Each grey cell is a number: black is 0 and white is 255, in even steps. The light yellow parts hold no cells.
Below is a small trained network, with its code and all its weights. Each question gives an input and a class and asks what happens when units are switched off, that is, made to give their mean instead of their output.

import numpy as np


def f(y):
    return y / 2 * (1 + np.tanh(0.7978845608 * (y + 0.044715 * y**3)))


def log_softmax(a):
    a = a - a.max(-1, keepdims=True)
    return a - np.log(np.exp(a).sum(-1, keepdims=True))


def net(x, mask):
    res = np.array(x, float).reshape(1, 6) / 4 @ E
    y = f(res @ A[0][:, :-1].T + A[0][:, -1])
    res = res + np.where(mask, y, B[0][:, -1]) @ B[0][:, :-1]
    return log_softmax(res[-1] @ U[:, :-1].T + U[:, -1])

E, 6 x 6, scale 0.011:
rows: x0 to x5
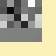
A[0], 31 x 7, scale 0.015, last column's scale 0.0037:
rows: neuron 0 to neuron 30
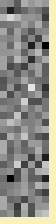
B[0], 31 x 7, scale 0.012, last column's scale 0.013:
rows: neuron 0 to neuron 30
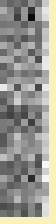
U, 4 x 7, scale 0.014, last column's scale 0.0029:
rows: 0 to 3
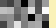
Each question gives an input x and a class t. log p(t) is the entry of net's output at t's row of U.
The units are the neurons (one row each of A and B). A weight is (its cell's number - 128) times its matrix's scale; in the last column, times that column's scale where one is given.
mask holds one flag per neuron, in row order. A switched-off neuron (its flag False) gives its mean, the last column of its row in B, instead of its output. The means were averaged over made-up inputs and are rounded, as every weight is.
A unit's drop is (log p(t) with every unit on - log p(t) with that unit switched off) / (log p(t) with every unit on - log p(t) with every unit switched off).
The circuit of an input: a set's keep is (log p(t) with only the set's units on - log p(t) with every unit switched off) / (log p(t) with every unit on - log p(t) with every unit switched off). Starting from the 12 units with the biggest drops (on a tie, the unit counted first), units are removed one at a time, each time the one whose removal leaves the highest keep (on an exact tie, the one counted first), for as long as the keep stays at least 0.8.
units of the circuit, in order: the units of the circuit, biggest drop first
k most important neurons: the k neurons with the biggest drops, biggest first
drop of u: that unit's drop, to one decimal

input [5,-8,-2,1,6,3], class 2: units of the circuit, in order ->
neuron 2
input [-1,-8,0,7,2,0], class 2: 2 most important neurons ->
neuron 2; neuron 17
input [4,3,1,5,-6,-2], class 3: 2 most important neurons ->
neuron 9; neuron 8
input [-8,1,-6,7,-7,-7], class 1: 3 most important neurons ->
neuron 8; neuron 6; neuron 22
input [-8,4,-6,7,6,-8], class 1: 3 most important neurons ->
neuron 8; neuron 6; neuron 22
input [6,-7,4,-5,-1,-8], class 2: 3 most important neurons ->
neuron 2; neuron 17; neuron 8
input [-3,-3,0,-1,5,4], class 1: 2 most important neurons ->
neuron 25; neuron 1
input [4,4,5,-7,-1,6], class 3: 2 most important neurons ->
neuron 14; neuron 19
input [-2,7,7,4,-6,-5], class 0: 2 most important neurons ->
neuron 29; neuron 30
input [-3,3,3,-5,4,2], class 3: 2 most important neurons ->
neuron 14; neuron 12
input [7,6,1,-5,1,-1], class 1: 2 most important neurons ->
neuron 12; neuron 2
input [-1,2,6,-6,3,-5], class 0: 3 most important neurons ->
neuron 29; neuron 30; neuron 9
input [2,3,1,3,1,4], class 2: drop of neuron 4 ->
0.1
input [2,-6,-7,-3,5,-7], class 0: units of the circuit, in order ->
neuron 23
